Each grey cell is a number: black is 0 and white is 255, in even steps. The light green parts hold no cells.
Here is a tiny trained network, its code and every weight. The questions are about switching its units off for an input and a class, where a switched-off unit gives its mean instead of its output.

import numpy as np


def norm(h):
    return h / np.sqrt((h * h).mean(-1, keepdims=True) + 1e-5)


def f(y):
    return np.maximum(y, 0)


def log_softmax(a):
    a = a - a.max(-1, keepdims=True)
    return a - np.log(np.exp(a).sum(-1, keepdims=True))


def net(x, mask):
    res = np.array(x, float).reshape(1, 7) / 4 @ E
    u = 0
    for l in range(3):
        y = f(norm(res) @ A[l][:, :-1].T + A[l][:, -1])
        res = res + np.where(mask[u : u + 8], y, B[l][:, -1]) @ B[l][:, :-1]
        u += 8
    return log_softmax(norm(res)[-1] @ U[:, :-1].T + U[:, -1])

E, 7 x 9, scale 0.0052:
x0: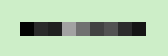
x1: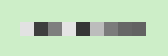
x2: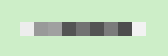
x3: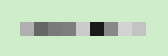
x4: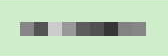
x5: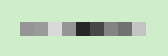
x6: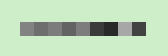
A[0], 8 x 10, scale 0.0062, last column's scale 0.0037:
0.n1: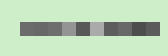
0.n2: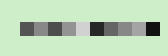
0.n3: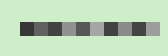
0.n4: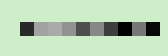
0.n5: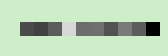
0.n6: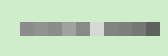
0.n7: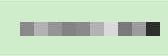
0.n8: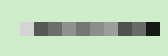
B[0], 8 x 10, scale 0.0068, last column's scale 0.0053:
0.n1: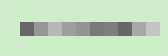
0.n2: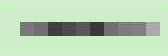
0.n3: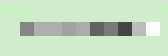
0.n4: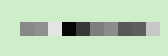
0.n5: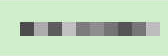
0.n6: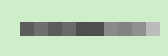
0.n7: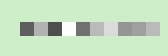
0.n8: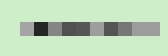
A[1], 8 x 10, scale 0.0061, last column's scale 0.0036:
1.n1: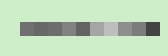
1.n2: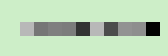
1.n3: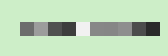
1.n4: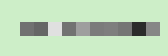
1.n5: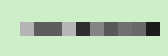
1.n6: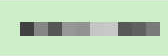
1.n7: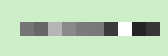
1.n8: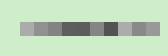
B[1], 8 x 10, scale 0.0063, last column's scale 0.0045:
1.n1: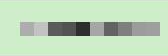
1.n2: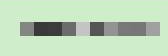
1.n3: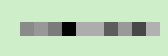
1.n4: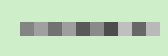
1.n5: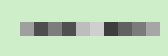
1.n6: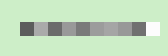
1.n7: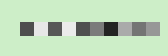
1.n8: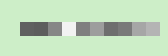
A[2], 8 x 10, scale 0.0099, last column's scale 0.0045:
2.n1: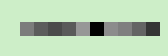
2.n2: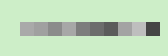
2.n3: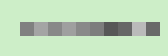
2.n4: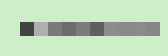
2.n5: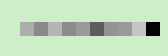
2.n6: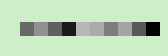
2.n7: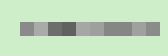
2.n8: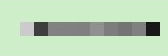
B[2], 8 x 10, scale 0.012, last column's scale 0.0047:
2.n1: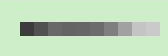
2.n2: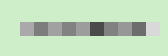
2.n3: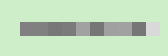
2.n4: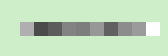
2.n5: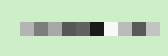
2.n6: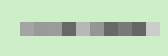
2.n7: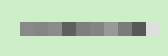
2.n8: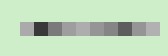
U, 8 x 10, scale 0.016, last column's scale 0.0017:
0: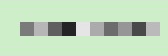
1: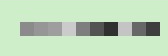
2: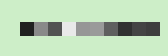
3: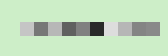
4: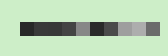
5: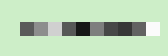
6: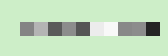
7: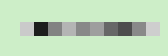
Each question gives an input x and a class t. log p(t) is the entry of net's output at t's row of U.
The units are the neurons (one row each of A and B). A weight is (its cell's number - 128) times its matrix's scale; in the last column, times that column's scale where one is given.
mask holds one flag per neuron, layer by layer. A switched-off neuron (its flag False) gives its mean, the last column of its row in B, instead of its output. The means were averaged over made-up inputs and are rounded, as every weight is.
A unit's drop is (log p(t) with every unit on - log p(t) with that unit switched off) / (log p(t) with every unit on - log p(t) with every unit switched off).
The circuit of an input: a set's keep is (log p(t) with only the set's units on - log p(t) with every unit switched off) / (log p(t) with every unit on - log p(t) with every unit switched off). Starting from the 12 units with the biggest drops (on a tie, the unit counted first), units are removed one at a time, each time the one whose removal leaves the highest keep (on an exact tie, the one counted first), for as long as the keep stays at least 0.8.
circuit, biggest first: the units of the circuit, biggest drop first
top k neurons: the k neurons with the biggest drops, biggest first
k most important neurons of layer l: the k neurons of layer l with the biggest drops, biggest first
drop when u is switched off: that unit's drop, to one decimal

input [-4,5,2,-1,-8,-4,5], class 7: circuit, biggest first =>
[0.n8; 2.n8]
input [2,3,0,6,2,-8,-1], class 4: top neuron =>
[2.n1]
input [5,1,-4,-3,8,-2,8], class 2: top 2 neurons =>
[0.n5; 2.n5]
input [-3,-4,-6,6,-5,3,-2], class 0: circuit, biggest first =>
[0.n3; 1.n3; 2.n6]
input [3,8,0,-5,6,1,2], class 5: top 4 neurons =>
[0.n4; 0.n1; 2.n4; 0.n5]
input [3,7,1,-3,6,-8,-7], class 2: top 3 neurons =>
[0.n5; 2.n4; 0.n1]
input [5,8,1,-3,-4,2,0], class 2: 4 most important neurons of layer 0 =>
[0.n5; 0.n1; 0.n3; 0.n2]
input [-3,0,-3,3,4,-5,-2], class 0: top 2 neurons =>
[1.n3; 0.n4]
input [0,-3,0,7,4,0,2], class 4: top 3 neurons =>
[0.n2; 2.n1; 0.n3]
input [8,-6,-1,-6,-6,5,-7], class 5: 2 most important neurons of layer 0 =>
[0.n4; 0.n7]
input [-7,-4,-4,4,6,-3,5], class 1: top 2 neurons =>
[1.n7; 0.n3]
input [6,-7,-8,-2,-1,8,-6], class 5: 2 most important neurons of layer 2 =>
[2.n8; 2.n3]
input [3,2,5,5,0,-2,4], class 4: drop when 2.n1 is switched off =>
0.2
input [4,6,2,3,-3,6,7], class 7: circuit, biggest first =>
[1.n5]
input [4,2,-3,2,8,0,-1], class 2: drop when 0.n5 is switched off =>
0.7
